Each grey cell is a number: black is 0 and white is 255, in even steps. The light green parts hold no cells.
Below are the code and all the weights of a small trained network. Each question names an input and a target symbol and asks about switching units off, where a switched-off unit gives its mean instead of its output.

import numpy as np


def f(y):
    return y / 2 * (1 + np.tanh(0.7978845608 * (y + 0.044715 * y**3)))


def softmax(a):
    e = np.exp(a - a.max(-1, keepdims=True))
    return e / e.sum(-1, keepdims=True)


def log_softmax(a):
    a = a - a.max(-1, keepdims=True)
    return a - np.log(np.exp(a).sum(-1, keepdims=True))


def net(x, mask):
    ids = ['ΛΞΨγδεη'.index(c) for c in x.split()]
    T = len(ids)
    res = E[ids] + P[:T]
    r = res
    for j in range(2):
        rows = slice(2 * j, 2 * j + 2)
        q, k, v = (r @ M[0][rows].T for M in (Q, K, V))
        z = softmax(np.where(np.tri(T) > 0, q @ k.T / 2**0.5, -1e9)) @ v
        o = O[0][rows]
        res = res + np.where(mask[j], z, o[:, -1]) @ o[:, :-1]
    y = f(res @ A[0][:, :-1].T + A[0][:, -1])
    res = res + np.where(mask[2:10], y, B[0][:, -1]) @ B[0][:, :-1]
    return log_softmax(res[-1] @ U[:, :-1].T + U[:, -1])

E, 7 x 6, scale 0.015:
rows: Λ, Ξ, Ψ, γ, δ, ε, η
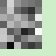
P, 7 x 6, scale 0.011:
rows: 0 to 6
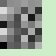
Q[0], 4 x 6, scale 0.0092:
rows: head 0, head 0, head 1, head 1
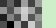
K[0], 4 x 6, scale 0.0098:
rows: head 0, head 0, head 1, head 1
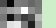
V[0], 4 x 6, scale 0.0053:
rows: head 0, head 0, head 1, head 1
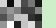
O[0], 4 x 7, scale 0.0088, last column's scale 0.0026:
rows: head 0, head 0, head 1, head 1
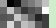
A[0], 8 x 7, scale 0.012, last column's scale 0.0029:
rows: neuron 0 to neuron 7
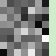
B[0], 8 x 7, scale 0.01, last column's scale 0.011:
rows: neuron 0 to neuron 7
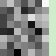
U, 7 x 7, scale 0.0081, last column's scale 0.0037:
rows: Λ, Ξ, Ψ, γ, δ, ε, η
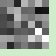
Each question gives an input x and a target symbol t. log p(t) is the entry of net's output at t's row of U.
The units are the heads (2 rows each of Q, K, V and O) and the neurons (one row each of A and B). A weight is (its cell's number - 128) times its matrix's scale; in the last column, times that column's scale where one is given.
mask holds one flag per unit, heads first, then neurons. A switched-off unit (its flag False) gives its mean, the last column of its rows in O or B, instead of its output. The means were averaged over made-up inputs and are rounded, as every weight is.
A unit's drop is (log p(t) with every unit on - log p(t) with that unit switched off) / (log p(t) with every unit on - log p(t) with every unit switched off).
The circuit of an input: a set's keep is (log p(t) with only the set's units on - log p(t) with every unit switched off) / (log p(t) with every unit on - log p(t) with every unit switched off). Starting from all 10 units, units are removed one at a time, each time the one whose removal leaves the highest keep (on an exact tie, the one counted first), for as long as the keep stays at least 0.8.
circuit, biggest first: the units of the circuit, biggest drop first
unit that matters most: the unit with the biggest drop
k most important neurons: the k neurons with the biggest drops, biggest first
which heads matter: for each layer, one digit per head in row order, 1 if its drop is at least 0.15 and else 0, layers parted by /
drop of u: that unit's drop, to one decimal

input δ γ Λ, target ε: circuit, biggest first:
[head 1; neuron 3; neuron 1]
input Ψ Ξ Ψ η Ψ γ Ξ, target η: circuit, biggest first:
[neuron 5; head 1]
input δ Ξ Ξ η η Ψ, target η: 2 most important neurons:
[neuron 5; neuron 0]
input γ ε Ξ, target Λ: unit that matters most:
head 1
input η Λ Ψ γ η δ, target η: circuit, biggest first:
[head 0; neuron 0]
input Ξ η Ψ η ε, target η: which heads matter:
01
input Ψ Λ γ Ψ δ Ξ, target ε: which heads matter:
01
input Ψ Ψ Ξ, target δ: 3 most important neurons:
[neuron 0; neuron 3; neuron 5]
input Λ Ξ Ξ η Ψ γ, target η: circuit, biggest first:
[head 1; neuron 5]
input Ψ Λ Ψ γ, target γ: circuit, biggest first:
[neuron 4; head 0; neuron 7]
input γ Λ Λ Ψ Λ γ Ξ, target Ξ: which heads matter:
10
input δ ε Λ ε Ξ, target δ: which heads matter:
00
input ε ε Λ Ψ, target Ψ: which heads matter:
10
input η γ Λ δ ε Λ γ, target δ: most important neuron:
[neuron 1]
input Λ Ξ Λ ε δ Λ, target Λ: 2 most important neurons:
[neuron 0; neuron 1]
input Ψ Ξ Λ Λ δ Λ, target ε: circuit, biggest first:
[head 1; neuron 3]
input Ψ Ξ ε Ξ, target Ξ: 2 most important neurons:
[neuron 2; neuron 7]
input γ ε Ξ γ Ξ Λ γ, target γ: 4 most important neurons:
[neuron 4; neuron 7; neuron 5; neuron 3]
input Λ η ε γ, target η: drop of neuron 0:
0.0
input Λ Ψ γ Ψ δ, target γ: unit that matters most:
neuron 2
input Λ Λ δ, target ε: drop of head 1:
-0.1
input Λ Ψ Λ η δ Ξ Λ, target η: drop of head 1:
0.5
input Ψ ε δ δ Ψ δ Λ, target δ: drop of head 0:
0.0
